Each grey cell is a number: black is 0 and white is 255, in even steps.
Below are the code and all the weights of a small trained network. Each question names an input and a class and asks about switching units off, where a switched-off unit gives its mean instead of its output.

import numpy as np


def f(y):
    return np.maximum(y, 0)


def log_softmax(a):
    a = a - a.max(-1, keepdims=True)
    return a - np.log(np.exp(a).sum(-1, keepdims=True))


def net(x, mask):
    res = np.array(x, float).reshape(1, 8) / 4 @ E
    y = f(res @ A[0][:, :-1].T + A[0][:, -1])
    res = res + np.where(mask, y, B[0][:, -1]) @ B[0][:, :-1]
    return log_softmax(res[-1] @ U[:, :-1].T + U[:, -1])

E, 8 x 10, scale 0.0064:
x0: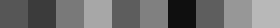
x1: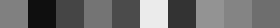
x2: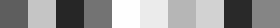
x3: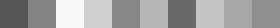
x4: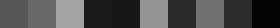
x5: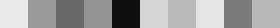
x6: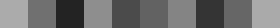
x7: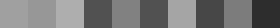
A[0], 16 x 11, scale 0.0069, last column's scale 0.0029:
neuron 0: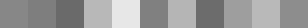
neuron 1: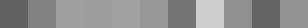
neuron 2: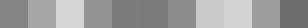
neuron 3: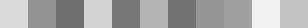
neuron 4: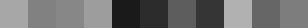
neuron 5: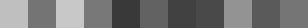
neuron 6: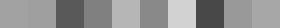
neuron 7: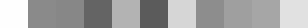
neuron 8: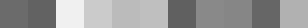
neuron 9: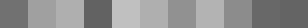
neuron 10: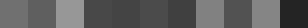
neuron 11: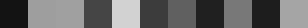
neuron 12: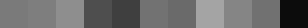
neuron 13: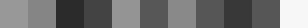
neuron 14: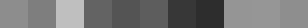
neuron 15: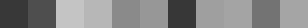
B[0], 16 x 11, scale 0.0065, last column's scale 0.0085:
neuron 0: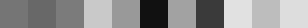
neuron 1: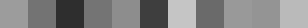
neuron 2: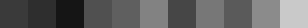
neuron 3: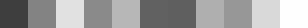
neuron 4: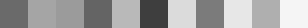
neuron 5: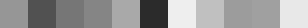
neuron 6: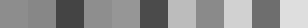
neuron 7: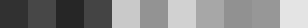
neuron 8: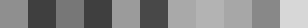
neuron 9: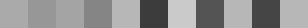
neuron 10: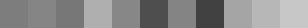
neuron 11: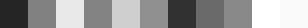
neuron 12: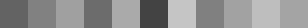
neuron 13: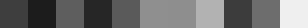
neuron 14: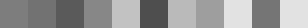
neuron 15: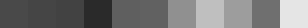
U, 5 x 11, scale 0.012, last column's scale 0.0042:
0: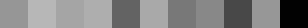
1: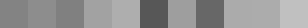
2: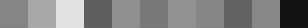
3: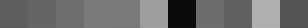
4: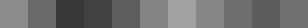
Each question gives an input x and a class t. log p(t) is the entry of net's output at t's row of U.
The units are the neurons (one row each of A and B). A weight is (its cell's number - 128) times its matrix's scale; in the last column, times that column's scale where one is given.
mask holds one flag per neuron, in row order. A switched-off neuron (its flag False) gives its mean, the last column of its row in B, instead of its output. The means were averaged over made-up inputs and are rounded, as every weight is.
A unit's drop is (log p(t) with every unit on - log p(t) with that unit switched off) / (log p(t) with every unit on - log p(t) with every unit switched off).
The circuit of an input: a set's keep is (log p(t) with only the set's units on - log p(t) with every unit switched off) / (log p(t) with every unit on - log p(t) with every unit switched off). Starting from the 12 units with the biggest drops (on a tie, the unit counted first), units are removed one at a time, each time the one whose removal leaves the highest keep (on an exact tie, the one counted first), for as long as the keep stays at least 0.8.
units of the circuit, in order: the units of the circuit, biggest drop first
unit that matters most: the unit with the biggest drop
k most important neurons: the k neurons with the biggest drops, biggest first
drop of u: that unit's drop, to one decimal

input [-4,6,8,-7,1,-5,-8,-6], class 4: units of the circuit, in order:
neuron 13
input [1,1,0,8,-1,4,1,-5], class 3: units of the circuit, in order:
neuron 2; neuron 4; neuron 5
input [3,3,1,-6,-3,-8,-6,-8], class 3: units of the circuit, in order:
neuron 4; neuron 5; neuron 14
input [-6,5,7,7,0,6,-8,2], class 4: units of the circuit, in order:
neuron 2; neuron 11
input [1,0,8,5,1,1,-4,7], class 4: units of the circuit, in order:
neuron 3; neuron 4
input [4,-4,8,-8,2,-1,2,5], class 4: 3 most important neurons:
neuron 13; neuron 3; neuron 6
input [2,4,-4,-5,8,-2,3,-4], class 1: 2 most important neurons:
neuron 10; neuron 4
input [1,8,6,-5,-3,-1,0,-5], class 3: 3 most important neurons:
neuron 4; neuron 5; neuron 14
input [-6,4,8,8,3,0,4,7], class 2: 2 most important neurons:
neuron 15; neuron 2
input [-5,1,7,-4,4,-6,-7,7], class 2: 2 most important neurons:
neuron 11; neuron 9
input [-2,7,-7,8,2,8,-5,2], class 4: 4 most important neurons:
neuron 2; neuron 15; neuron 11; neuron 0
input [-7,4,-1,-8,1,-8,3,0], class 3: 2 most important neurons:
neuron 11; neuron 13
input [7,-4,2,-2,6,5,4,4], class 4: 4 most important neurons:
neuron 11; neuron 3; neuron 0; neuron 13
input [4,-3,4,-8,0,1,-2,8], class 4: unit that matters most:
neuron 13
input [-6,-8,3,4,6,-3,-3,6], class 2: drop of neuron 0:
0.1
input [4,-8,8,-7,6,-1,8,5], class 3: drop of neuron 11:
0.8
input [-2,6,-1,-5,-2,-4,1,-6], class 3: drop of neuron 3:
-0.1
